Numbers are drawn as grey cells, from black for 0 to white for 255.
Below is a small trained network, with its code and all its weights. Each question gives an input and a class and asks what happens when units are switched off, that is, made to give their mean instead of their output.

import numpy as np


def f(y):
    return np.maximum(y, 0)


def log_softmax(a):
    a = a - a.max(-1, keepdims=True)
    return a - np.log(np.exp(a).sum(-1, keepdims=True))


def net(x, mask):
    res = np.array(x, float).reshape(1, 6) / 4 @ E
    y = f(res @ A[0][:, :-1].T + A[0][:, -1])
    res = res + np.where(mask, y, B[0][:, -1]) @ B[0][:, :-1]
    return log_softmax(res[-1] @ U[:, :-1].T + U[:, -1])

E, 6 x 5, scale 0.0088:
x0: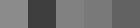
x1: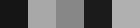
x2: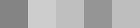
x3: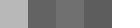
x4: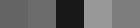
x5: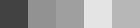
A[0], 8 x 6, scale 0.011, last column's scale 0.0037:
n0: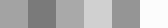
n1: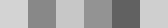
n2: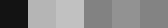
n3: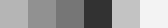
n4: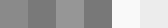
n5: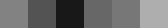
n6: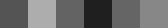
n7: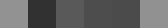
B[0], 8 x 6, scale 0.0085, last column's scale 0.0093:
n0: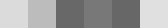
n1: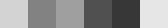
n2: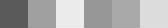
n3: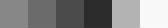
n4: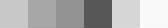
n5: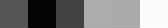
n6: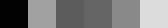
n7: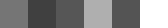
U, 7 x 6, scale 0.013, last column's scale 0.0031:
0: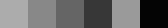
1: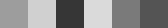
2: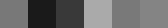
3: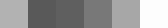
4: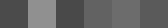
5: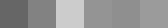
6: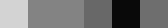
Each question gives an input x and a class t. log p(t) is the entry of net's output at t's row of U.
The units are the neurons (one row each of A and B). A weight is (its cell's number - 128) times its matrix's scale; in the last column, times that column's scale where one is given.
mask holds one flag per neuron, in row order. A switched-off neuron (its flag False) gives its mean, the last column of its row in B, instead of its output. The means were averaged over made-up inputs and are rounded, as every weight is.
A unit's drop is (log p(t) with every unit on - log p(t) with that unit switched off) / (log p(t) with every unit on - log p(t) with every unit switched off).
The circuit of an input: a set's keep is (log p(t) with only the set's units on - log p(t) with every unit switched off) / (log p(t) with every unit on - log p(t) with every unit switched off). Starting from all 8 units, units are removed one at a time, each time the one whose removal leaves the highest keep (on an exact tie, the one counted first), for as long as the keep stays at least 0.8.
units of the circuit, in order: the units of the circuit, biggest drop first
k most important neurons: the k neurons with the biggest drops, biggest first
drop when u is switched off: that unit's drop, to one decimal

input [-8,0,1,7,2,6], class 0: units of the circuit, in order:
n4; n5
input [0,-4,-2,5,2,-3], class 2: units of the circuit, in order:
n5; n7
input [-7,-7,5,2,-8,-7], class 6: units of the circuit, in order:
n1
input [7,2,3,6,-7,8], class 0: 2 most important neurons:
n4; n0
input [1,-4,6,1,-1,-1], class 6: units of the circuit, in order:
n1; n5
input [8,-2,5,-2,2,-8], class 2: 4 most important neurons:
n0; n7; n4; n5
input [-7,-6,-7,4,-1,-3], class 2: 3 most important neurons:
n5; n4; n7
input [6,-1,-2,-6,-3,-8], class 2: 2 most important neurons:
n7; n0
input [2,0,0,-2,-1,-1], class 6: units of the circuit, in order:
n5; n3
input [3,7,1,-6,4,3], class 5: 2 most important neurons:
n2; n3
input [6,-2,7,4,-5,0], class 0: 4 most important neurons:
n4; n3; n7; n5
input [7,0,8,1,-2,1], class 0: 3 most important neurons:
n4; n7; n5
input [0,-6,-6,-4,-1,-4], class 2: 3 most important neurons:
n5; n7; n0
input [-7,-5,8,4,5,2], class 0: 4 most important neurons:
n4; n7; n5; n3
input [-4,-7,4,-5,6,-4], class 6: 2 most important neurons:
n1; n6
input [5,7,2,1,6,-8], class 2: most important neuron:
n5
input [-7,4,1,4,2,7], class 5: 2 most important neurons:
n2; n1
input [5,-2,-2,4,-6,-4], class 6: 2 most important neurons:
n1; n5
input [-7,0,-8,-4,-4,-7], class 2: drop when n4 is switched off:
0.0
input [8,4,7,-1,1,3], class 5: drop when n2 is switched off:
0.2
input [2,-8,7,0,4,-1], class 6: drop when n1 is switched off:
0.1
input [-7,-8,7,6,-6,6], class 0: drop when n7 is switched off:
0.1
